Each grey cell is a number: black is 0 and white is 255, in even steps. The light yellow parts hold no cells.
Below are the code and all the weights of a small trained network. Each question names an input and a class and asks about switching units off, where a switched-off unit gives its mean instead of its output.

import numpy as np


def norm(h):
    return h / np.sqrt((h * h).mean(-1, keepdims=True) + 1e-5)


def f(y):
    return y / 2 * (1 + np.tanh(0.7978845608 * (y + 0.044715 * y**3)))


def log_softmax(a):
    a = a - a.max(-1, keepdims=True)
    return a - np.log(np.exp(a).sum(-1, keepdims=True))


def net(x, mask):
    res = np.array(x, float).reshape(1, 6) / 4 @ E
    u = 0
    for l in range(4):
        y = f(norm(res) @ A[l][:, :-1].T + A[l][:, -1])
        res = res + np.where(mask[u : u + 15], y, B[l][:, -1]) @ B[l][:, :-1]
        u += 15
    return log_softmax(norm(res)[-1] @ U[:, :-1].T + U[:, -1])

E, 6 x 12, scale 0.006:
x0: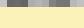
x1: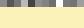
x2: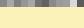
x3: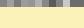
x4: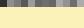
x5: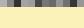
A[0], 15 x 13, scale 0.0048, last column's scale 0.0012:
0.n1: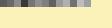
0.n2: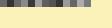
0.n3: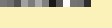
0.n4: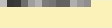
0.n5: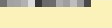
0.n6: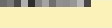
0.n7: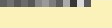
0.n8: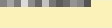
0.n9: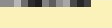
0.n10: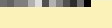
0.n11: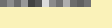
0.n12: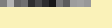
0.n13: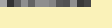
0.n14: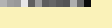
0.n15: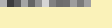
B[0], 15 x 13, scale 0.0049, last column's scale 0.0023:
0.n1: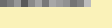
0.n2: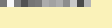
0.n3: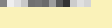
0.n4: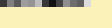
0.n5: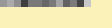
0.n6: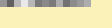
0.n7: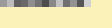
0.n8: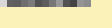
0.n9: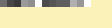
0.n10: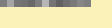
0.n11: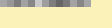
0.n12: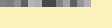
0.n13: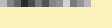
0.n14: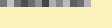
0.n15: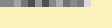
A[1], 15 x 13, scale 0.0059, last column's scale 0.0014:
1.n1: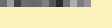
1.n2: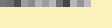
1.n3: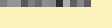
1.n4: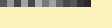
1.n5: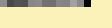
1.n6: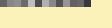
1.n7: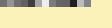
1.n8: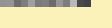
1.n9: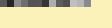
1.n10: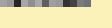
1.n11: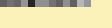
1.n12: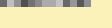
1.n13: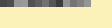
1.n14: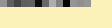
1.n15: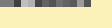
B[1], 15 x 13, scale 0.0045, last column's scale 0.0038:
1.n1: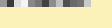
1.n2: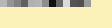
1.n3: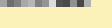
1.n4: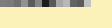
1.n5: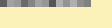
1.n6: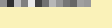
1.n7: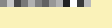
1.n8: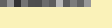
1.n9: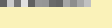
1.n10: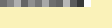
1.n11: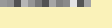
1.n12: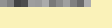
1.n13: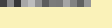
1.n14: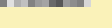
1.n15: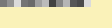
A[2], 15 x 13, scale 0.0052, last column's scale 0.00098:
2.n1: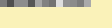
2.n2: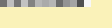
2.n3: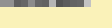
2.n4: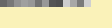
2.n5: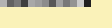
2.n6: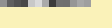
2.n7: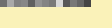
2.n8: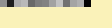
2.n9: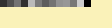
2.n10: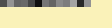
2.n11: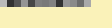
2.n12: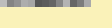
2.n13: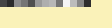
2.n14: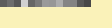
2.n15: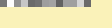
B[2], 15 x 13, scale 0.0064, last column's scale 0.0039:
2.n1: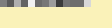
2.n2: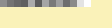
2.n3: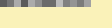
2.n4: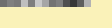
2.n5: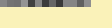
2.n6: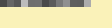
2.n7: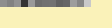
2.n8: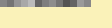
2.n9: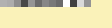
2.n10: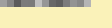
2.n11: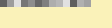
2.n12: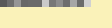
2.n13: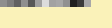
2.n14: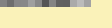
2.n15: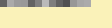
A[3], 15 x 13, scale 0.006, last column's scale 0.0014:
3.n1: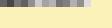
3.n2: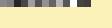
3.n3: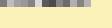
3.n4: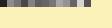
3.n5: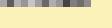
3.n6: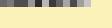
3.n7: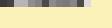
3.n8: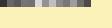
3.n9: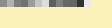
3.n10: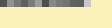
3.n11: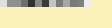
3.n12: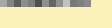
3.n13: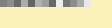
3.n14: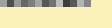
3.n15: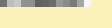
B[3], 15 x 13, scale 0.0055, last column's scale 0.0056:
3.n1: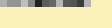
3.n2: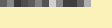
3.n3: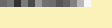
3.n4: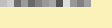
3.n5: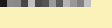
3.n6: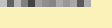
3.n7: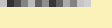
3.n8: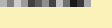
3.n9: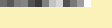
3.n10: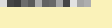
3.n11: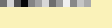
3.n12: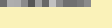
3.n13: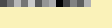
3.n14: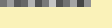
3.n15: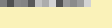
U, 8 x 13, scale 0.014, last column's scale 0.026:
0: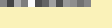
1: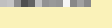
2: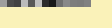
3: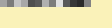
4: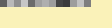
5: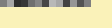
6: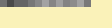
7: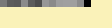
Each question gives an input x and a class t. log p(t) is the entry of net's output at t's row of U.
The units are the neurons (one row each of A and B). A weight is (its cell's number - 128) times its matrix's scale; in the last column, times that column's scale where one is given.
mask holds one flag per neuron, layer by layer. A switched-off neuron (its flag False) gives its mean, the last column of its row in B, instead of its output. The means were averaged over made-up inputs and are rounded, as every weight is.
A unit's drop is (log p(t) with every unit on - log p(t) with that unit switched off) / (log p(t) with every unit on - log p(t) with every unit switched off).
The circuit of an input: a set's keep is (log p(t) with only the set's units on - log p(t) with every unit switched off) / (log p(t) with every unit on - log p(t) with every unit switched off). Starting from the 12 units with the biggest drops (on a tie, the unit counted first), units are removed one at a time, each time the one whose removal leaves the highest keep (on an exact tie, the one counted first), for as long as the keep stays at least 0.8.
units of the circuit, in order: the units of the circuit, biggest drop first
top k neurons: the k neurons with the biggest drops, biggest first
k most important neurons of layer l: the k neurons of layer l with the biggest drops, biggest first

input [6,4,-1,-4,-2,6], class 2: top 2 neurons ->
[0.n4, 2.n6]
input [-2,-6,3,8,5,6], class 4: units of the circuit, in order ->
[0.n3, 2.n15]
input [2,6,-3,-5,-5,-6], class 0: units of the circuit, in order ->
[2.n1, 3.n5]
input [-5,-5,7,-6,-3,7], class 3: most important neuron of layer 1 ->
[1.n14]
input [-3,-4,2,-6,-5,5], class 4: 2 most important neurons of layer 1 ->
[1.n14, 1.n9]
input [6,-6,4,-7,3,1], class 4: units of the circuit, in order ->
[1.n9, 2.n15]
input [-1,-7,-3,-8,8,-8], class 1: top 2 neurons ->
[2.n9, 3.n4]
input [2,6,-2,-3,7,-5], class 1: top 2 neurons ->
[2.n9, 1.n1]
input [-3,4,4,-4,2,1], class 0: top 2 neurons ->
[0.n12, 0.n3]
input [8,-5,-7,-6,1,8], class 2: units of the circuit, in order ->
[0.n4, 2.n6]
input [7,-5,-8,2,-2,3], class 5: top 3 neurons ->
[1.n7, 0.n9, 0.n2]
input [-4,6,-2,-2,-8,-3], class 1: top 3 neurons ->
[3.n11, 0.n14, 0.n13]
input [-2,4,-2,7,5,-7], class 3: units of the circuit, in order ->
[2.n13, 3.n8]
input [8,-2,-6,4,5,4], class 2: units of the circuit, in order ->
[2.n6]
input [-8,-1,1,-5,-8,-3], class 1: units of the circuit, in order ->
[3.n11, 0.n13]
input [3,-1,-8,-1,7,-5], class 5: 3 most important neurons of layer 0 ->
[0.n2, 0.n10, 0.n12]
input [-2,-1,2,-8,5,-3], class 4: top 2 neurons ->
[1.n9, 1.n14]
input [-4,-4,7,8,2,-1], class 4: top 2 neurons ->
[0.n3, 2.n15]
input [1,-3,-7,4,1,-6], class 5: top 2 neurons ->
[1.n7, 3.n2]
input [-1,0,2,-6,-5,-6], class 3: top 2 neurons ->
[2.n13, 0.n3]
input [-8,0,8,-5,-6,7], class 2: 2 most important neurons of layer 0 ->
[0.n9, 0.n2]
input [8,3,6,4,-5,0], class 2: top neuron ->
[0.n4]
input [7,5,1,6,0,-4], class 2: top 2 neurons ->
[2.n6, 2.n5]
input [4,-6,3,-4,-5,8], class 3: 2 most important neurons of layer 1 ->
[1.n15, 1.n14]
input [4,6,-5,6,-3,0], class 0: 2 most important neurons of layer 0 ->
[0.n6, 0.n15]
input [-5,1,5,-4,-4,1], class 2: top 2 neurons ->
[0.n9, 0.n2]
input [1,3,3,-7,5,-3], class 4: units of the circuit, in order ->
[1.n9]
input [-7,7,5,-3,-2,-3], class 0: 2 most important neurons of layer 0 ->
[0.n4, 0.n6]
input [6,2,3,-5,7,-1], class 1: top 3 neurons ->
[2.n9, 0.n9, 3.n4]
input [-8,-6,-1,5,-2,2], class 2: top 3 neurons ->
[0.n9, 1.n4, 2.n1]
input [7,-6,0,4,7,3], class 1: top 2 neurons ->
[2.n9, 0.n9]
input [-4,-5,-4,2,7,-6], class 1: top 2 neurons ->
[2.n9, 3.n4]
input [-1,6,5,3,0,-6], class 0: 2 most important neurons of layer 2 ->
[2.n1, 2.n8]
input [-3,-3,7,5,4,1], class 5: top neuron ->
[0.n5]
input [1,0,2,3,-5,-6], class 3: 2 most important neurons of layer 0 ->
[0.n7, 0.n5]
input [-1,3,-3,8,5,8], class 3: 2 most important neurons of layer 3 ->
[3.n6, 3.n9]
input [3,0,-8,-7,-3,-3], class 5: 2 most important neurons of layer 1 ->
[1.n7, 1.n12]
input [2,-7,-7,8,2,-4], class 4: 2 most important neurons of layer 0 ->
[0.n3, 0.n2]
